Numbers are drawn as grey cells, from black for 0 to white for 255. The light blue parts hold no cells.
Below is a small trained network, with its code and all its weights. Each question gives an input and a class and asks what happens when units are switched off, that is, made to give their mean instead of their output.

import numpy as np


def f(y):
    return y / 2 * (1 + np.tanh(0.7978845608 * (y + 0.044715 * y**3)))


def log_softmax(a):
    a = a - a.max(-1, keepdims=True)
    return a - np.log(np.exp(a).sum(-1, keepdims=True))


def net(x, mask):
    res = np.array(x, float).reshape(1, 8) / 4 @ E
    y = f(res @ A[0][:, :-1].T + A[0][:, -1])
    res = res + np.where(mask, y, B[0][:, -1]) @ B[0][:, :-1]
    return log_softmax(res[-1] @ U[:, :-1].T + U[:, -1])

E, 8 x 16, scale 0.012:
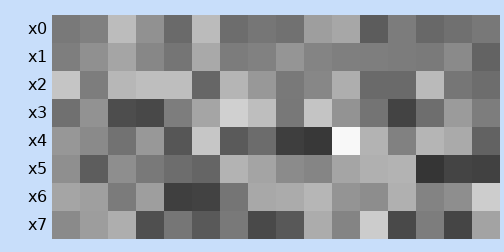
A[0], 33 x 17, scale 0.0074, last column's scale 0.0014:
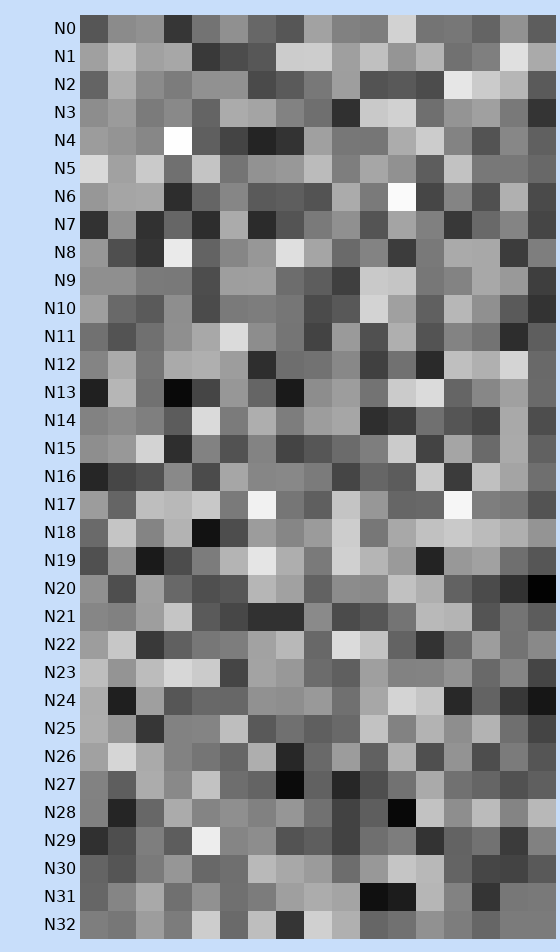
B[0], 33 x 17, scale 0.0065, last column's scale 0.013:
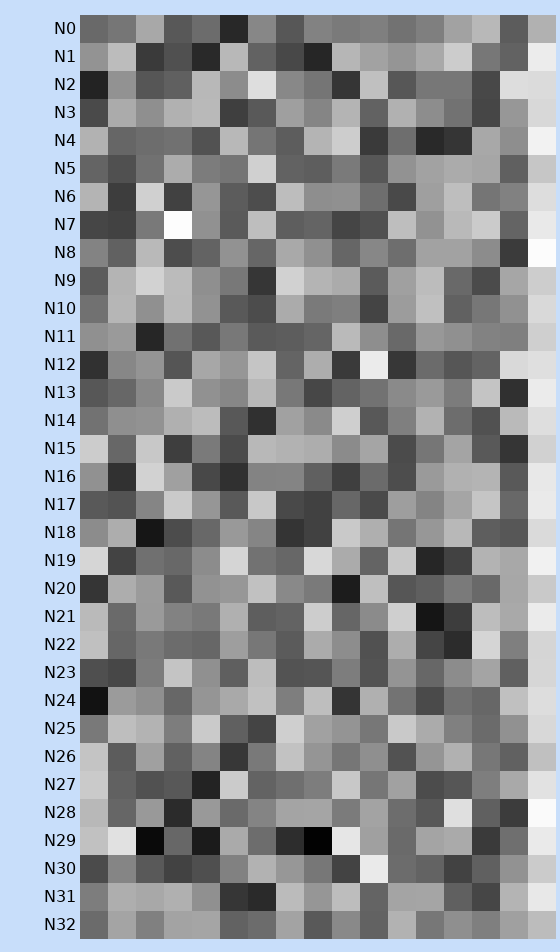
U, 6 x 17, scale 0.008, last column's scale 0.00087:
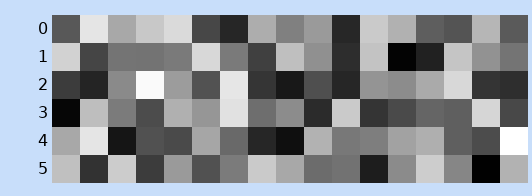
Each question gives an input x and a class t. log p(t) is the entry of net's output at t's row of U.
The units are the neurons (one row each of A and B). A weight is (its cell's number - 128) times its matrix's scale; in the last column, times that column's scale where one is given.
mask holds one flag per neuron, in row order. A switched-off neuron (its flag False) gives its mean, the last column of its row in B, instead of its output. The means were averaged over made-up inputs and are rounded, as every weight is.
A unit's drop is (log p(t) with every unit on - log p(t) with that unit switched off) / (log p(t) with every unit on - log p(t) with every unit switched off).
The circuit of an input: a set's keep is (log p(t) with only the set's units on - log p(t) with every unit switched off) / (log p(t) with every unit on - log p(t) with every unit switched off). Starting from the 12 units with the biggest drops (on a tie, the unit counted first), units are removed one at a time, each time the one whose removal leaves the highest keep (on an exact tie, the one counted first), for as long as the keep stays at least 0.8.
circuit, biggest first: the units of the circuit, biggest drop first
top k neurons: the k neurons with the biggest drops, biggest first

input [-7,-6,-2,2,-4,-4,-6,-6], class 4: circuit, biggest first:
[N29]
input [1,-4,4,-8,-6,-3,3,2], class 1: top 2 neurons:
[N4 N21]
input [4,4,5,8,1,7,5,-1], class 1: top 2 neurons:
[N22 N19]
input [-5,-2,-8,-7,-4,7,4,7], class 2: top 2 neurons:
[N13 N7]
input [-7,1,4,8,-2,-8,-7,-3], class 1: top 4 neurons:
[N19 N22 N24 N20]
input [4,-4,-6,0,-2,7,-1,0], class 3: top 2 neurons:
[N24 N20]
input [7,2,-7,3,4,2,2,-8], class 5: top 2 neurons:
[N28 N17]
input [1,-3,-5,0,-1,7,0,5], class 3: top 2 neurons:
[N24 N20]
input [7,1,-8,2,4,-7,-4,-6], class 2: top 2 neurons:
[N7 N16]
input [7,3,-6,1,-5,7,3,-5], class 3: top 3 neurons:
[N24 N30 N20]
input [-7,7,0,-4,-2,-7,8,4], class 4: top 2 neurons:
[N1 N18]
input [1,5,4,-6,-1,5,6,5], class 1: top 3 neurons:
[N4 N21 N29]
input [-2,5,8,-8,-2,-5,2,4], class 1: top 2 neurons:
[N21 N4]
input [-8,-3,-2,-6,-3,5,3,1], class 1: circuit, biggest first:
[N4]
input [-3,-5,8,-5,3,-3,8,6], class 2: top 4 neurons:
[N23 N17 N5 N29]
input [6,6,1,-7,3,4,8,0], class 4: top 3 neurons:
[N1 N18 N19]
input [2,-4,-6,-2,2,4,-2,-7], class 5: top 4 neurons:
[N28 N17 N23 N5]
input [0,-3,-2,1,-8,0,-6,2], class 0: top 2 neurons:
[N14 N31]
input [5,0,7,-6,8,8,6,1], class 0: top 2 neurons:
[N10 N9]
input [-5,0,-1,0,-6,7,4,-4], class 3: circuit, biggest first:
[N24]
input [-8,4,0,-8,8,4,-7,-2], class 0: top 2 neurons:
[N3 N10]
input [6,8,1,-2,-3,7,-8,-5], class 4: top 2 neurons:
[N29 N11]
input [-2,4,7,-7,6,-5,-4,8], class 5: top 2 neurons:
[N15 N26]
